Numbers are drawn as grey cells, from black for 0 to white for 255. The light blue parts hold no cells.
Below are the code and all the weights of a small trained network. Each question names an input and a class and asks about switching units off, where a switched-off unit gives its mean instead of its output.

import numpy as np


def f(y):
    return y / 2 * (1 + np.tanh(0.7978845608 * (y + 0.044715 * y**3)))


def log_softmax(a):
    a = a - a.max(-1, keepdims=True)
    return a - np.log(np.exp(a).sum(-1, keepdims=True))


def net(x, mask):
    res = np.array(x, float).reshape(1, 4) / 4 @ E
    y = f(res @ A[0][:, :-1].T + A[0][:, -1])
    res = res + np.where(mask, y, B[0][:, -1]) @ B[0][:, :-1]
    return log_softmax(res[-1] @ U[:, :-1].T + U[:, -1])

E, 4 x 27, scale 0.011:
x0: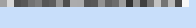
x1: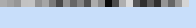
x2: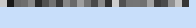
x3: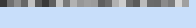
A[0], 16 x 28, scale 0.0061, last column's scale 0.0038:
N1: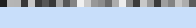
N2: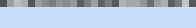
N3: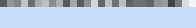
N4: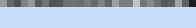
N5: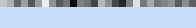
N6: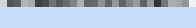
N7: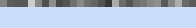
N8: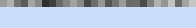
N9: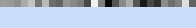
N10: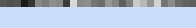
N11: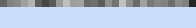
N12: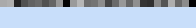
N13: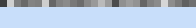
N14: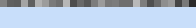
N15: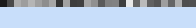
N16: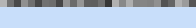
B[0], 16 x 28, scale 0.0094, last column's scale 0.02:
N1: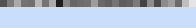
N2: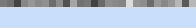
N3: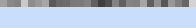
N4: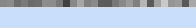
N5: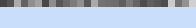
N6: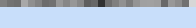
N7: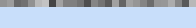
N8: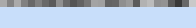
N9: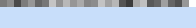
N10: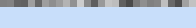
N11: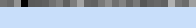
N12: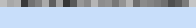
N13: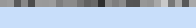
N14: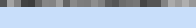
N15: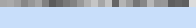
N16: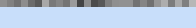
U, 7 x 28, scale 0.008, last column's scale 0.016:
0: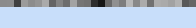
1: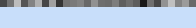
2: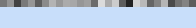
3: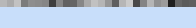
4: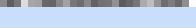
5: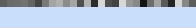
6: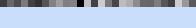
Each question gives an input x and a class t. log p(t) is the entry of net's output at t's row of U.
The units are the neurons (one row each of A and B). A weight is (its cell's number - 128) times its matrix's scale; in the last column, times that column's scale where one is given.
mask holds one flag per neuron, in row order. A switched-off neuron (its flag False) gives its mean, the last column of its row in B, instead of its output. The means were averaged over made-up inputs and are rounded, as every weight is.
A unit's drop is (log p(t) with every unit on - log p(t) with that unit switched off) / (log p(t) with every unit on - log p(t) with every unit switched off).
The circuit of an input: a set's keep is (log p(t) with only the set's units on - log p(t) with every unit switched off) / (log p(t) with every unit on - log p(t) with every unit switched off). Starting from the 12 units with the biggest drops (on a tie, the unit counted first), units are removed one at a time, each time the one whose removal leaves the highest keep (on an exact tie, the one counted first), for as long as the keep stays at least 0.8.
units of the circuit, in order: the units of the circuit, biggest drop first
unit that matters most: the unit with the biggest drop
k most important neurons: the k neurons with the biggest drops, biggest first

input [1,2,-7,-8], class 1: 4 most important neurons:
N5, N14, N6, N16
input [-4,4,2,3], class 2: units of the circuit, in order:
N9
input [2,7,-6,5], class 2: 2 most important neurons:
N9, N6
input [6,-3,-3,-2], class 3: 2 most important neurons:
N9, N12
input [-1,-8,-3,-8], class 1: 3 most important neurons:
N5, N9, N14
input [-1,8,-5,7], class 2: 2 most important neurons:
N9, N5
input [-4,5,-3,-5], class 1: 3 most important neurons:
N5, N10, N14
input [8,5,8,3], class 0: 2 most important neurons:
N6, N16
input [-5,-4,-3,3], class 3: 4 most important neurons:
N9, N15, N6, N5
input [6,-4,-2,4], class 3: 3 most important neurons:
N9, N12, N8
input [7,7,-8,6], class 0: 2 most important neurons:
N3, N2
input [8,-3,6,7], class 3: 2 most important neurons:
N12, N8
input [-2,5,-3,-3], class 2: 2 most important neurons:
N9, N1
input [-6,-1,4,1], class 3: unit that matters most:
N15
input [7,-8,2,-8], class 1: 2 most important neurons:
N5, N9
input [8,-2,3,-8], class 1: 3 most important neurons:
N5, N15, N14
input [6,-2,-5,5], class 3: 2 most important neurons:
N8, N12
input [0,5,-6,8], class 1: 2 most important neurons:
N1, N11
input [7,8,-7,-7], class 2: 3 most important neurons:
N9, N1, N6
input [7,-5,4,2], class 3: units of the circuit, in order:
N12
